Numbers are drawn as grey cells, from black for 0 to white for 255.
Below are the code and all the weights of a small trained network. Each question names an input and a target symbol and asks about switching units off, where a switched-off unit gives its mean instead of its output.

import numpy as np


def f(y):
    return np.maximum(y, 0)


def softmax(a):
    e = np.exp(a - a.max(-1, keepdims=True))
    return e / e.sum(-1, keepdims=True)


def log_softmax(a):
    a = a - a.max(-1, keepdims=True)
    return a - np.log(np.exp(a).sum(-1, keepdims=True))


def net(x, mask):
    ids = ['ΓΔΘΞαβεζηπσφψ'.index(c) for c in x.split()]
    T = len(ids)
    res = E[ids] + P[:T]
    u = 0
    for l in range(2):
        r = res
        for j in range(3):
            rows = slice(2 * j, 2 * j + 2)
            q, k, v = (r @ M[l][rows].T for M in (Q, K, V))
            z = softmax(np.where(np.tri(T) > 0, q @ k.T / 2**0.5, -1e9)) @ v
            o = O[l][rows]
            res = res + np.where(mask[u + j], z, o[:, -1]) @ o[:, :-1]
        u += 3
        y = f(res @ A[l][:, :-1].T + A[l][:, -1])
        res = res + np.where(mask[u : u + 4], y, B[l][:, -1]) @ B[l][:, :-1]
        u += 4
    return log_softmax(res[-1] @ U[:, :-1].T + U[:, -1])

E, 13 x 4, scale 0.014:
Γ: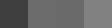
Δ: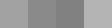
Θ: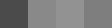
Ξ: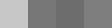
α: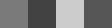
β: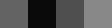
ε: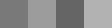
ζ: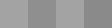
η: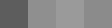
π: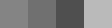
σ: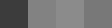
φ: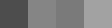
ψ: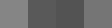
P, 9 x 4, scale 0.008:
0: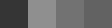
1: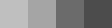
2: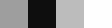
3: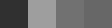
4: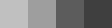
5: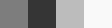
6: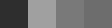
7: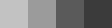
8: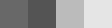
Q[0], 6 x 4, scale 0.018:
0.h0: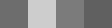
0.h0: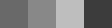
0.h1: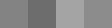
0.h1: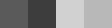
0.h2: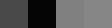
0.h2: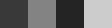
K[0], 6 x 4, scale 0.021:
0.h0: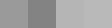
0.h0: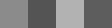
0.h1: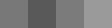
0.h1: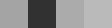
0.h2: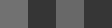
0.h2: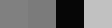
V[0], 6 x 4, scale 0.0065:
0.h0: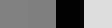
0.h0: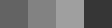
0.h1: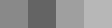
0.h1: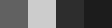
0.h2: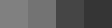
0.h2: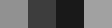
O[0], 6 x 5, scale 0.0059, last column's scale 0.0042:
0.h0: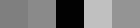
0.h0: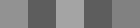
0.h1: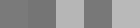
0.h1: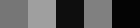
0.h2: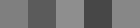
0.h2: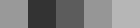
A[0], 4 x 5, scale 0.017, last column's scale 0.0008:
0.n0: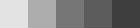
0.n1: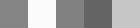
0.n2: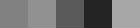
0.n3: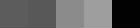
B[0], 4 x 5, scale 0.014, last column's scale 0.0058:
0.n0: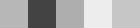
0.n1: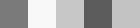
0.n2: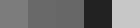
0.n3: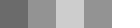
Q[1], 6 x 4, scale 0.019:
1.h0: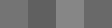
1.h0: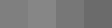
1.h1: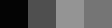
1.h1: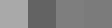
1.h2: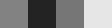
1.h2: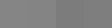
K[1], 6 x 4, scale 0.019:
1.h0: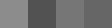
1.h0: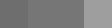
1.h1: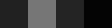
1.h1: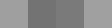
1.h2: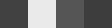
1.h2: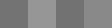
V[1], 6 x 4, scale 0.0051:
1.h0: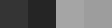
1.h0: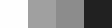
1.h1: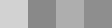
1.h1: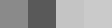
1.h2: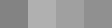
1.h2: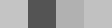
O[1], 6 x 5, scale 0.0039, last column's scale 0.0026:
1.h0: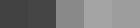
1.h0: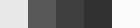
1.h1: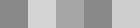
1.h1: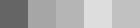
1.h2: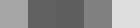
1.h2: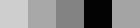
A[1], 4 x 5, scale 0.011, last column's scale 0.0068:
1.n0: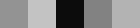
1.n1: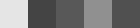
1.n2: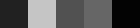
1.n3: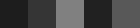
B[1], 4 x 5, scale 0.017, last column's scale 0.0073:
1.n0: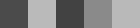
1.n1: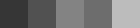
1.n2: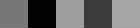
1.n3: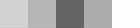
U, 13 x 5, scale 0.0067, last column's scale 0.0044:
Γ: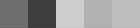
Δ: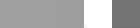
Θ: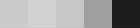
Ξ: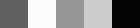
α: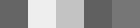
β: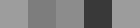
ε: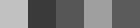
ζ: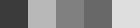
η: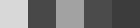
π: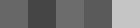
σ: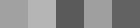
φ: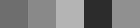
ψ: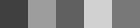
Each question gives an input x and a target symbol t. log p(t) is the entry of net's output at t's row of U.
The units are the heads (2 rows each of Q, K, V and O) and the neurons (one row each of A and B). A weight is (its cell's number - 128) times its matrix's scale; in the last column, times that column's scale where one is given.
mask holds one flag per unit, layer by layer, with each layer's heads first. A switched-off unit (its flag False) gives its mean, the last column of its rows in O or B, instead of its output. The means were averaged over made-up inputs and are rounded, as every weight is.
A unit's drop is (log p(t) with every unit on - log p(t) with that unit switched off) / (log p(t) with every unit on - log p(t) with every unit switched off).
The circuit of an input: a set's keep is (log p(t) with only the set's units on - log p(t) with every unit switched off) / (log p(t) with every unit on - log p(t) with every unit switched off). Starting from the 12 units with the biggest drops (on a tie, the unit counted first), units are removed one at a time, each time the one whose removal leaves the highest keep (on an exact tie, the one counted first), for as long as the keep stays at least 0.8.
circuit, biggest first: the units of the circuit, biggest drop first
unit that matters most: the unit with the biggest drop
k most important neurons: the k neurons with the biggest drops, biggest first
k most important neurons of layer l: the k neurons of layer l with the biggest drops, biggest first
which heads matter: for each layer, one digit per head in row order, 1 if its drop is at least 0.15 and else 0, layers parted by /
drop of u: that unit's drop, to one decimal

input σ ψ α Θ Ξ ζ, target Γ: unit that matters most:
1.n3
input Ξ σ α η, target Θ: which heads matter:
110 / 010
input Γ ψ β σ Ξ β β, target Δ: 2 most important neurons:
[1.n3 0.n0]
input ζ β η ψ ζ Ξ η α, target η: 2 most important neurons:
[0.n2 1.n3]
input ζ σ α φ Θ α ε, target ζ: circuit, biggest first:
[1.n0 0.n0 0.h1 1.n3]
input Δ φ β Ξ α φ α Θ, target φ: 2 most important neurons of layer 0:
[0.n1 0.n2]
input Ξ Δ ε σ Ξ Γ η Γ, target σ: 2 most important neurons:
[1.n3 1.n0]
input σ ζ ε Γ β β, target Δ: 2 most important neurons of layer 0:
[0.n0 0.n3]
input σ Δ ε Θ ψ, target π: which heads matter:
010 / 000
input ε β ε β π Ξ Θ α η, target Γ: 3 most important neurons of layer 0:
[0.n2 0.n3 0.n1]
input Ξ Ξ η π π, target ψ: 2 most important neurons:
[0.n3 1.n0]
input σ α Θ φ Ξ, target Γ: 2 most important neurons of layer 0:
[0.n0 0.n2]
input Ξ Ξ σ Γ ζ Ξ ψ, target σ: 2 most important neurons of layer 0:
[0.n0 0.n2]
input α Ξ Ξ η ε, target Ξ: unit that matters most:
1.n0
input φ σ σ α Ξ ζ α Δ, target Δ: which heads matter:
001 / 011
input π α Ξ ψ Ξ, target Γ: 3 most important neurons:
[0.n0 1.n1 1.n3]
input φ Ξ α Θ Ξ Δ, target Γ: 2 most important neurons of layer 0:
[0.n1 0.n3]
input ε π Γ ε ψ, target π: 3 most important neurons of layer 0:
[0.n0 0.n2 0.n1]
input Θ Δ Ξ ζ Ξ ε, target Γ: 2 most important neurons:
[1.n3 1.n0]
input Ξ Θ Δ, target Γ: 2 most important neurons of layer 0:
[0.n1 0.n2]
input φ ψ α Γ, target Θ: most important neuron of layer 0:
[0.n0]
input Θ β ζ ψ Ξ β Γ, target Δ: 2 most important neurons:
[0.n1 1.n3]
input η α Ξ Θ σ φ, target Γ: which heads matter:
010 / 001
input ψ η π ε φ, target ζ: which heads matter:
010 / 000
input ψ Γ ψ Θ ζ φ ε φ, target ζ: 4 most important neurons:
[1.n0 0.n0 0.n3 1.n3]
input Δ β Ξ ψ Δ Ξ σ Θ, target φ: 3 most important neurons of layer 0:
[0.n1 0.n2 0.n0]
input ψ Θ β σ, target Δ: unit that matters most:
0.n1
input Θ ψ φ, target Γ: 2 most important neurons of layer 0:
[0.n3 0.n2]
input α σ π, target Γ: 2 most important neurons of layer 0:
[0.n1 0.n2]
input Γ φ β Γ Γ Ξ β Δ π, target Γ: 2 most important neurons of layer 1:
[1.n3 1.n0]
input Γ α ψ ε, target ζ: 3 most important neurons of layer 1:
[1.n0 1.n2 1.n3]
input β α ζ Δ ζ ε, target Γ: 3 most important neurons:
[1.n3 1.n0 0.n1]
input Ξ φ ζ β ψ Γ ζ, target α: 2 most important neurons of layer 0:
[0.n1 0.n2]
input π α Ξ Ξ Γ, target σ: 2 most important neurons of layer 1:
[1.n3 1.n0]
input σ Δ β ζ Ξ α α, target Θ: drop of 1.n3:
0.8
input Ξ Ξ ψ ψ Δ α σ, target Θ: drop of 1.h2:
0.2
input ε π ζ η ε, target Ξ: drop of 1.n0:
0.4
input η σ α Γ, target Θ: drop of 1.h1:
0.1
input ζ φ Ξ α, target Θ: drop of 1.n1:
0.1
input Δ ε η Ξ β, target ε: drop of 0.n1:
0.4
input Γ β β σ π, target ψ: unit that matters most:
0.h1
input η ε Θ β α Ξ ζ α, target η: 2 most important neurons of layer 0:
[0.n2 0.n3]
